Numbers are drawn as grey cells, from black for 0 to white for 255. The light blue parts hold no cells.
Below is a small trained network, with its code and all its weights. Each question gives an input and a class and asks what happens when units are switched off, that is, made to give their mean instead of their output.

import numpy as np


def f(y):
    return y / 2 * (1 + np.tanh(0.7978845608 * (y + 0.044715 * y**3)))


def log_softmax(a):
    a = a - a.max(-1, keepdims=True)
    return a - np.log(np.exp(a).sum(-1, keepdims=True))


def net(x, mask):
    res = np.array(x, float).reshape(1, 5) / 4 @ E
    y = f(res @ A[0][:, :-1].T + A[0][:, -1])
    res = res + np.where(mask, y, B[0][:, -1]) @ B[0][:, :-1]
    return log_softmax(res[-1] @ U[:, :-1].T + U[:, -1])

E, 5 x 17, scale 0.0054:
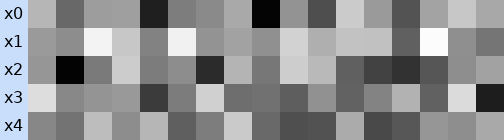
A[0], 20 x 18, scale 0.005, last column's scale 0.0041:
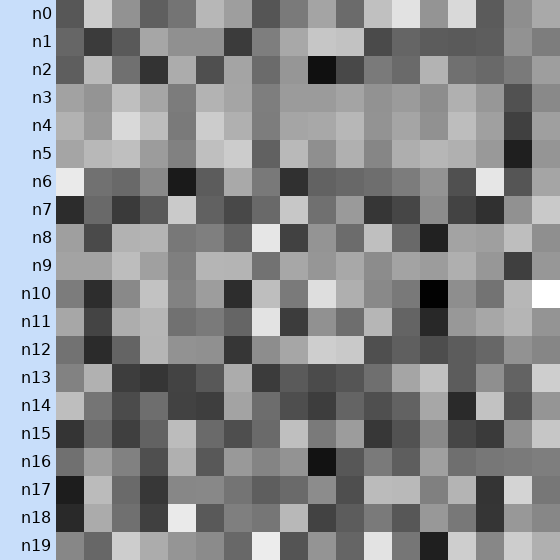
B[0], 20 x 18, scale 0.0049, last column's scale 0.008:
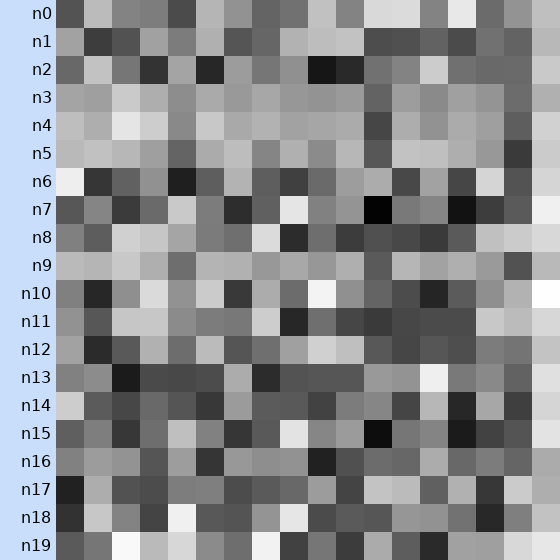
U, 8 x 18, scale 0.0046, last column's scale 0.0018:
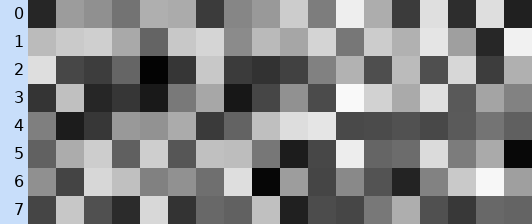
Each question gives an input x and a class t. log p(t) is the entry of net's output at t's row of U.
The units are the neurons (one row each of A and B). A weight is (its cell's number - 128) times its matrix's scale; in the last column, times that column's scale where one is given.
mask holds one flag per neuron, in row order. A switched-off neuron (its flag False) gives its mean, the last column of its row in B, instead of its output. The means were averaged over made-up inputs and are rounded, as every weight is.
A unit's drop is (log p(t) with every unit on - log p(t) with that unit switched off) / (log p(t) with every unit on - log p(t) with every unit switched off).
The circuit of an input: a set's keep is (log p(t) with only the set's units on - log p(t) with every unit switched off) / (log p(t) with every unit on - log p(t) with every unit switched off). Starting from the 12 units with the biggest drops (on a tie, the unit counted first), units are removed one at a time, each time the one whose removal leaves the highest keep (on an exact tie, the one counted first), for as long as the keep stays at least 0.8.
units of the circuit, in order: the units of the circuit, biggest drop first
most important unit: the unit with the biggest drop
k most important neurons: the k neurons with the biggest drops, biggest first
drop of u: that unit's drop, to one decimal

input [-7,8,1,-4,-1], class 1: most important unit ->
n4
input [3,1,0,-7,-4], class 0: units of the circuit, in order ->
n17, n6, n14
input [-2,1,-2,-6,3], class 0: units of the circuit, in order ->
n14, n17
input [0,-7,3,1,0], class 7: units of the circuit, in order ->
n7, n10
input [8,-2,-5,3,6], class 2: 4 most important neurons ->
n6, n10, n14, n13
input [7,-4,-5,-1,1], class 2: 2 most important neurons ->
n6, n14
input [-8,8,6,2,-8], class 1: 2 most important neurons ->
n5, n4
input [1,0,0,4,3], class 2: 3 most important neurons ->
n10, n19, n6
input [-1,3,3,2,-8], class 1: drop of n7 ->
0.1
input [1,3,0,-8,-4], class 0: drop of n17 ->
0.2
